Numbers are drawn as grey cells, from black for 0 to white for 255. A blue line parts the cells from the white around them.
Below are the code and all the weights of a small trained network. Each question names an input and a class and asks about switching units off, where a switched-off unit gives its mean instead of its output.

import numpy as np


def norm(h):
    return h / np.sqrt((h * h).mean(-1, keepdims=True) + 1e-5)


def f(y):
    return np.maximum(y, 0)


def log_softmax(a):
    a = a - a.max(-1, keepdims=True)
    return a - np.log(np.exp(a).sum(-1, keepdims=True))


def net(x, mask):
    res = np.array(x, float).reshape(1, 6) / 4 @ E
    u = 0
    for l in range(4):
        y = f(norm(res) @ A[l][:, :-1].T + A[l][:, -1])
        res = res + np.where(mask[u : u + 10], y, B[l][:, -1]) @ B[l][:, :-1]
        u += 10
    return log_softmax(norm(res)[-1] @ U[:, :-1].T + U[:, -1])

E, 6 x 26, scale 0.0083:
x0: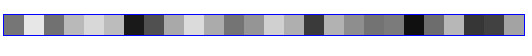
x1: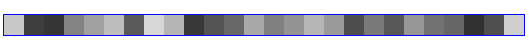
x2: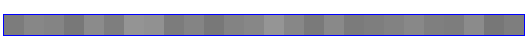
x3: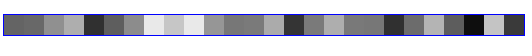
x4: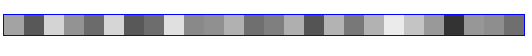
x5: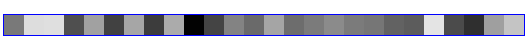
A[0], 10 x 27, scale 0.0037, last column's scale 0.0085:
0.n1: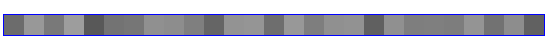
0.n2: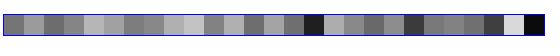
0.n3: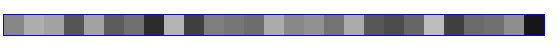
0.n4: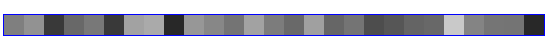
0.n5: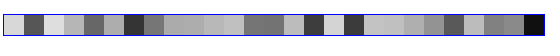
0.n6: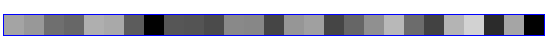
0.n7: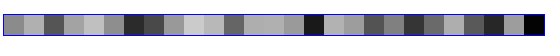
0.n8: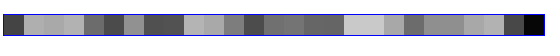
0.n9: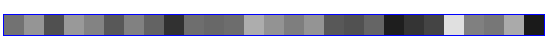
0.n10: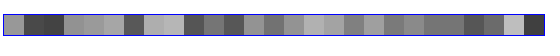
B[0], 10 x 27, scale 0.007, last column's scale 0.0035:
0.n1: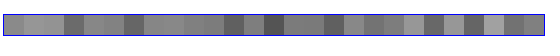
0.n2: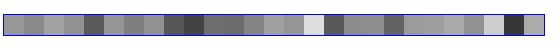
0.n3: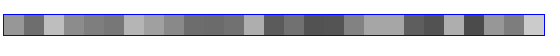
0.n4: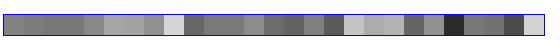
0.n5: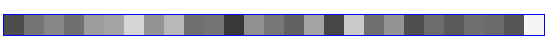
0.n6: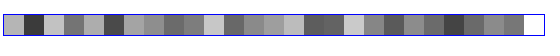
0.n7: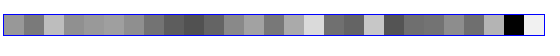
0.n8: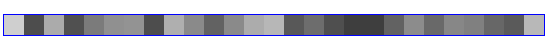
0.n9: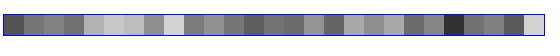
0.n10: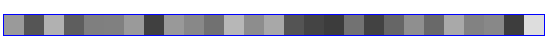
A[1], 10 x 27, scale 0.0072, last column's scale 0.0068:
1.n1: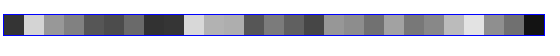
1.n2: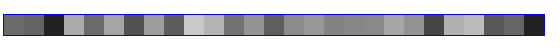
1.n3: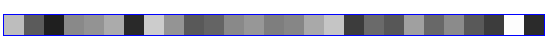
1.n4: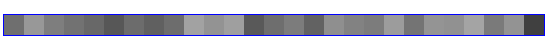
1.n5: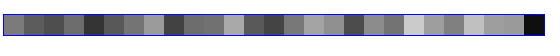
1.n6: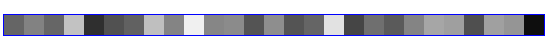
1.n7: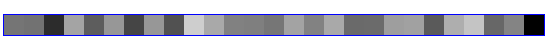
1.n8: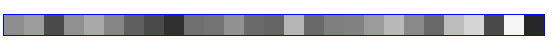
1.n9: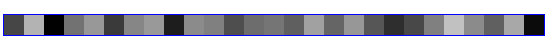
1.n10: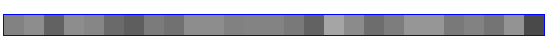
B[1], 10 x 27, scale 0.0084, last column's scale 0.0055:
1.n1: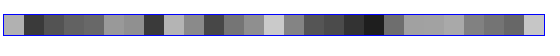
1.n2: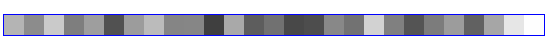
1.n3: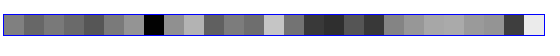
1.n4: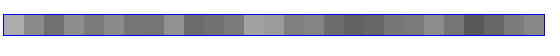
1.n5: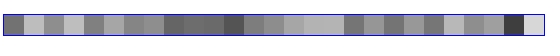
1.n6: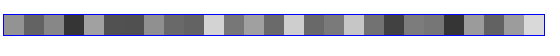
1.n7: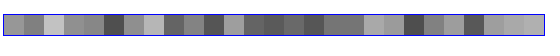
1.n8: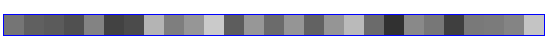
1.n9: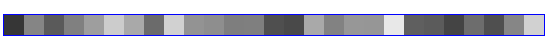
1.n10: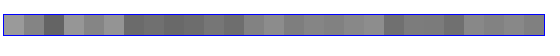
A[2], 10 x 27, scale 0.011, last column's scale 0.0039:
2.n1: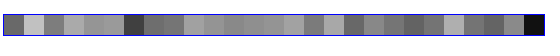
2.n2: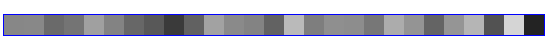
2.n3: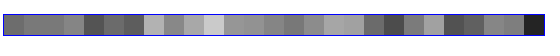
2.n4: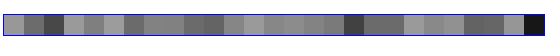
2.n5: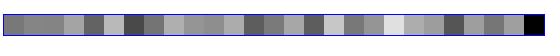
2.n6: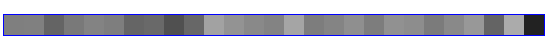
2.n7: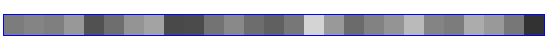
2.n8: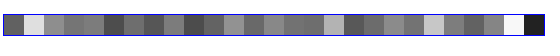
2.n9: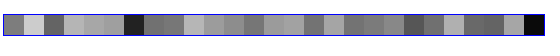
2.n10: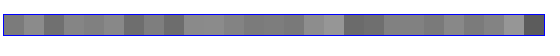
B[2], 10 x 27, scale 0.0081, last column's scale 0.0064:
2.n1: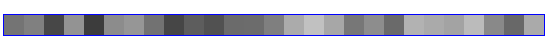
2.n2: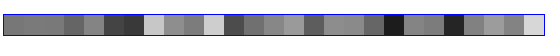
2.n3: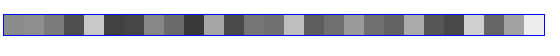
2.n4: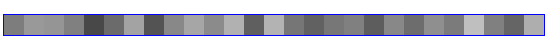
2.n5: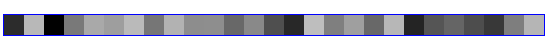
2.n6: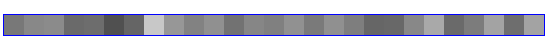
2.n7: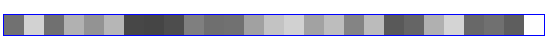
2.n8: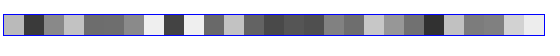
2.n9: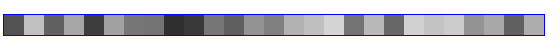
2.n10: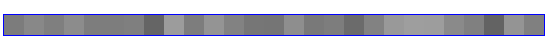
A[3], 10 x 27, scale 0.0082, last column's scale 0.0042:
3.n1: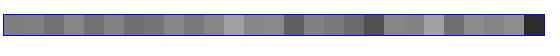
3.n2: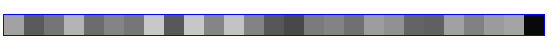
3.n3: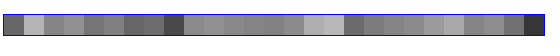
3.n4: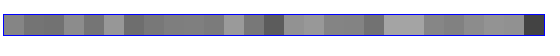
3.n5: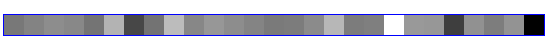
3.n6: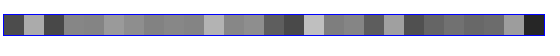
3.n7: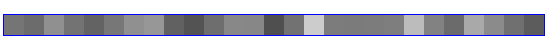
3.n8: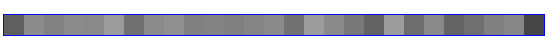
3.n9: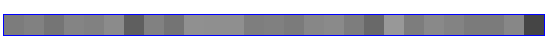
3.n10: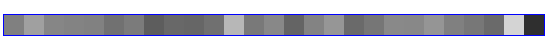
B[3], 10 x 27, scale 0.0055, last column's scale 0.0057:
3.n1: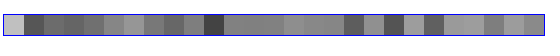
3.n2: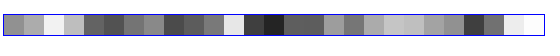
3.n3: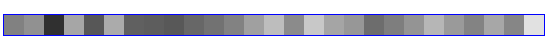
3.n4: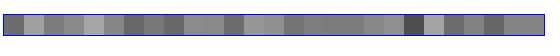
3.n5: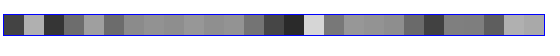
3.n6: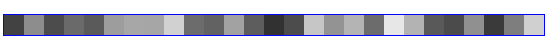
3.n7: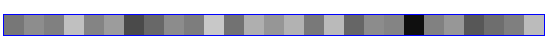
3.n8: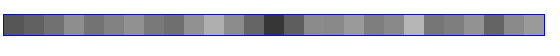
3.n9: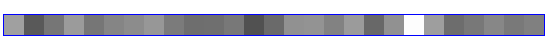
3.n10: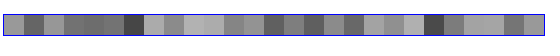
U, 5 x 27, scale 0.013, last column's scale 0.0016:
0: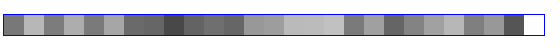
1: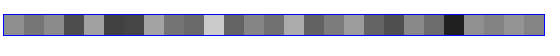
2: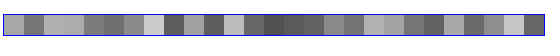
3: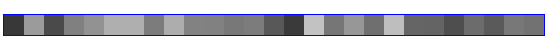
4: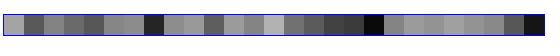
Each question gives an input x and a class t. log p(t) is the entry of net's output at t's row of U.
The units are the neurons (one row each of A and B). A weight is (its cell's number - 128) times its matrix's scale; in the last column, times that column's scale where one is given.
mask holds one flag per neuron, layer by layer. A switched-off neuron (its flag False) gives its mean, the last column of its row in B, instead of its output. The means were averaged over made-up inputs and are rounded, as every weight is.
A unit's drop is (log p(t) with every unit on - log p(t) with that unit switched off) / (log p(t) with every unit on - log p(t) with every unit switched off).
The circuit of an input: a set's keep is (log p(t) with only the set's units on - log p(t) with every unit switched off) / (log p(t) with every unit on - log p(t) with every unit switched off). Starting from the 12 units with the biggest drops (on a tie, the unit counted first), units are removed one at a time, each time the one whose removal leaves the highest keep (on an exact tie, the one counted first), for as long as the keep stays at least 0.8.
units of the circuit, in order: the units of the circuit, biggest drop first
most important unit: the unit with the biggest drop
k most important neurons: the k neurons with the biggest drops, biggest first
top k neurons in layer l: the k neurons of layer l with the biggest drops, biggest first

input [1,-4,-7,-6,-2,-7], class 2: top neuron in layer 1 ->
[1.n2]
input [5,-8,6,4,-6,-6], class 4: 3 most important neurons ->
[1.n1 2.n8 0.n8]
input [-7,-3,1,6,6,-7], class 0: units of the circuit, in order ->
[2.n7 1.n5]
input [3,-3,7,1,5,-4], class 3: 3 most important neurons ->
[0.n5 2.n8 2.n5]
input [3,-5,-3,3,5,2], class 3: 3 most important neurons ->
[0.n5 1.n3 0.n10]
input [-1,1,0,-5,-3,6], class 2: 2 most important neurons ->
[2.n8 1.n6]
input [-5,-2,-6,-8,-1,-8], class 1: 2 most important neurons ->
[1.n8 2.n2]
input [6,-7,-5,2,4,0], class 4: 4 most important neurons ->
[1.n1 0.n8 2.n7 1.n5]
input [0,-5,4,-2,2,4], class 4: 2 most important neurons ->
[1.n1 1.n2]
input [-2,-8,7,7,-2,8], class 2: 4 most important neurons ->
[2.n8 1.n3 1.n8 0.n10]
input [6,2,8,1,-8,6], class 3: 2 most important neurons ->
[1.n9 1.n2]
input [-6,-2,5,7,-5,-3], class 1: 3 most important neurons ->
[1.n6 2.n3 0.n7]
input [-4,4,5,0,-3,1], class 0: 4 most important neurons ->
[1.n5 2.n7 1.n1 0.n8]
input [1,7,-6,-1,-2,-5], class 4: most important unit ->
1.n3
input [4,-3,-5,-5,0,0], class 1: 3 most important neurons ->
[0.n6 2.n2 1.n5]
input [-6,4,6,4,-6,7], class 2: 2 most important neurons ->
[2.n8 0.n7]
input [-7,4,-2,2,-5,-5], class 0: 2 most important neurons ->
[2.n7 1.n5]
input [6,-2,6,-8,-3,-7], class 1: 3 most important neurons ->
[1.n8 0.n6 2.n2]
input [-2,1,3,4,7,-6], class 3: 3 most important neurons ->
[0.n5 2.n5 2.n8]
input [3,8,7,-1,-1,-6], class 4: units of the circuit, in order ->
[1.n3]
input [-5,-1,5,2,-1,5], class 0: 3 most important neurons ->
[2.n7 1.n2 1.n5]
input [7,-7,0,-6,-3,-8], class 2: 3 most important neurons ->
[1.n2 1.n7 2.n7]
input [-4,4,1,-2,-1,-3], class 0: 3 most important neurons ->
[1.n5 2.n7 1.n1]
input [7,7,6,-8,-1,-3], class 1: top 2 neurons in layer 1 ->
[1.n8 1.n5]
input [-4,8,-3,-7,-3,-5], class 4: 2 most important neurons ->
[1.n3 1.n6]
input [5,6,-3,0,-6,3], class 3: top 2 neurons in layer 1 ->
[1.n9 1.n1]
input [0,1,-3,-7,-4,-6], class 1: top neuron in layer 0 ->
[0.n6]
